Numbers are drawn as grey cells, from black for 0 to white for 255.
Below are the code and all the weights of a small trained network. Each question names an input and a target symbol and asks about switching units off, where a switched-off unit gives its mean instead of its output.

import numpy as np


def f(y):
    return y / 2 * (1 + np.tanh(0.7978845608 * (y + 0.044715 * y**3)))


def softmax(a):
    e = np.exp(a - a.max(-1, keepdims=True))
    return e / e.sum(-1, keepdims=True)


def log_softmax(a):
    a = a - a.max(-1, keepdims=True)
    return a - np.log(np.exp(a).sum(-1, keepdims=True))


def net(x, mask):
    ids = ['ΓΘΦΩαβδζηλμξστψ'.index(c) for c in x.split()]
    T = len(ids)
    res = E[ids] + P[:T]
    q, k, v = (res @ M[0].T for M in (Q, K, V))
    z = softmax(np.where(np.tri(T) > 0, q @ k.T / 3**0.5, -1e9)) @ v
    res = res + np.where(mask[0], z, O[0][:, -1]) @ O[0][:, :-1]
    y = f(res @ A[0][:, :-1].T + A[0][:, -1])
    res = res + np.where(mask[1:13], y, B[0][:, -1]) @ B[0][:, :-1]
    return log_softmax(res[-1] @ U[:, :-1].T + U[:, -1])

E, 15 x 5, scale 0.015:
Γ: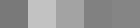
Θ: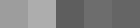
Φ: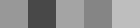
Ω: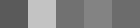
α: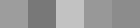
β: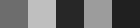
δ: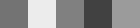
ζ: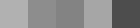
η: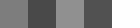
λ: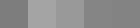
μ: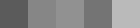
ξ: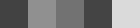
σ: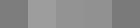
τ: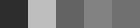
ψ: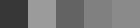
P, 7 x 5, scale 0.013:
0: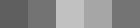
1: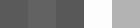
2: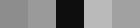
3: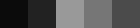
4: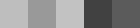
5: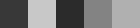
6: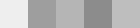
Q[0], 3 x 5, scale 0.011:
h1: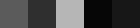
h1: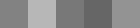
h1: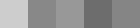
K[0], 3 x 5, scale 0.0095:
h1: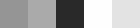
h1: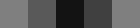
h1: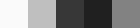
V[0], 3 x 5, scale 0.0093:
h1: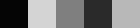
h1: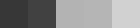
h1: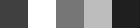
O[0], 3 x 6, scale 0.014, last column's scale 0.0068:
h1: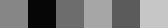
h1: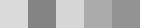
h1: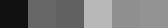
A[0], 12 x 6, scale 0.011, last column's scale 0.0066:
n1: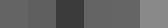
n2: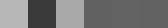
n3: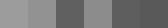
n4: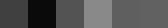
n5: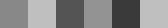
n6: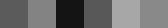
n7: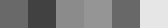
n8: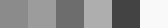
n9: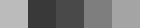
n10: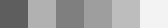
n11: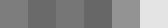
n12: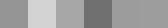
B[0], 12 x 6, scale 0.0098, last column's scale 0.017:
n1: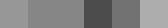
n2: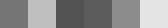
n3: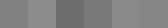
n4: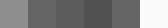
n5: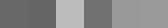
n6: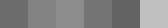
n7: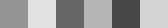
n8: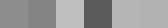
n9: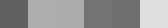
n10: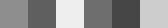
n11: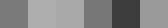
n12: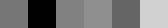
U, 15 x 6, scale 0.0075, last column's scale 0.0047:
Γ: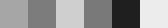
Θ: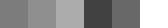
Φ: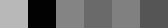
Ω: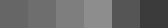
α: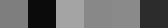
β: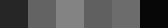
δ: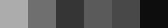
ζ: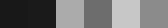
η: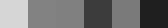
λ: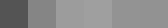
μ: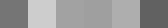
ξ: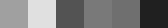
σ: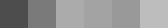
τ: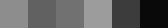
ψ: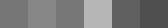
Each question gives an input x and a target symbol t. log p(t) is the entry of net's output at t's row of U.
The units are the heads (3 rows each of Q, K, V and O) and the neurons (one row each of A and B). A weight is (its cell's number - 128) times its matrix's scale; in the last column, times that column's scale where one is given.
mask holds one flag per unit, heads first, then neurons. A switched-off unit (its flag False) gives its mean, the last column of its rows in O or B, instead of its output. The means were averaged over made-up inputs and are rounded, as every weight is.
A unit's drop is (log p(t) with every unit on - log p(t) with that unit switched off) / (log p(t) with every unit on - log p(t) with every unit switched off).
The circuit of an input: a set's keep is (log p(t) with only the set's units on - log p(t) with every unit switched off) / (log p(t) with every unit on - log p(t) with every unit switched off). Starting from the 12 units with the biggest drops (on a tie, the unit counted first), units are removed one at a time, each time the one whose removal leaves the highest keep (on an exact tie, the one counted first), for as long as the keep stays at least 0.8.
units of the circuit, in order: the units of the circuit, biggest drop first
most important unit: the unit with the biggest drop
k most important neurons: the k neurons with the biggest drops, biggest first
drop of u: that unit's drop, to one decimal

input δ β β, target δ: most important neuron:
(n4)
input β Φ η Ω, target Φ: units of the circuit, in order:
(n12; h1; n7; n9)
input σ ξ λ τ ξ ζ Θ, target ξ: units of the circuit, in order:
(h1; n10; n12; n2)
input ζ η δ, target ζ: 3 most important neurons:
(n7; n12; n5)
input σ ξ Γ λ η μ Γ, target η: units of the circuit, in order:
(h1; n2)
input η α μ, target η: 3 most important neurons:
(n2; n10; n7)
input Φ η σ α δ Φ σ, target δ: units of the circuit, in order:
(h1; n4)
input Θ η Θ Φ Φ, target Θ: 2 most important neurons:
(n12; n1)
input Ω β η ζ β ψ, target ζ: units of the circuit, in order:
(n7; h1; n2)
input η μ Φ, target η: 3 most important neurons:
(n2; n10; n7)
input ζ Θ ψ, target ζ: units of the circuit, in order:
(h1; n7; n5)
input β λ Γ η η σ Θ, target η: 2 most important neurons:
(n10; n2)
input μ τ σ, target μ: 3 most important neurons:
(n12; n4; n10)
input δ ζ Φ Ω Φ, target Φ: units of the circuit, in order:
(h1; n12; n7; n9)
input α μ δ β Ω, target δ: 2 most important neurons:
(n4; n10)
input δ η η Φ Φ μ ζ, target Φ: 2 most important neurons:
(n12; n7)
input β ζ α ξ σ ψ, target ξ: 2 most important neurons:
(n10; n2)
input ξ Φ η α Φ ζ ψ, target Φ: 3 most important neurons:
(n12; n7; n9)
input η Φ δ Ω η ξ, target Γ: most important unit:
n10
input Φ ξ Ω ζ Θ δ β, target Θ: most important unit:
h1
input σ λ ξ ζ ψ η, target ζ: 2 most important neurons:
(n7; n2)
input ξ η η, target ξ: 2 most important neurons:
(n2; n10)
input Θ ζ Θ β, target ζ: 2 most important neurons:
(n7; n5)
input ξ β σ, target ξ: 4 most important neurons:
(n10; n2; n12; n7)
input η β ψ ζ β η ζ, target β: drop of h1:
0.8
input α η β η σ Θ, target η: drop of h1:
1.3
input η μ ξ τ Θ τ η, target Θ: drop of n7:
0.1
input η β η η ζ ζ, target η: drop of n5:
0.0
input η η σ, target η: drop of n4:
-0.1
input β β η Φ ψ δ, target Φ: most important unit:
n12
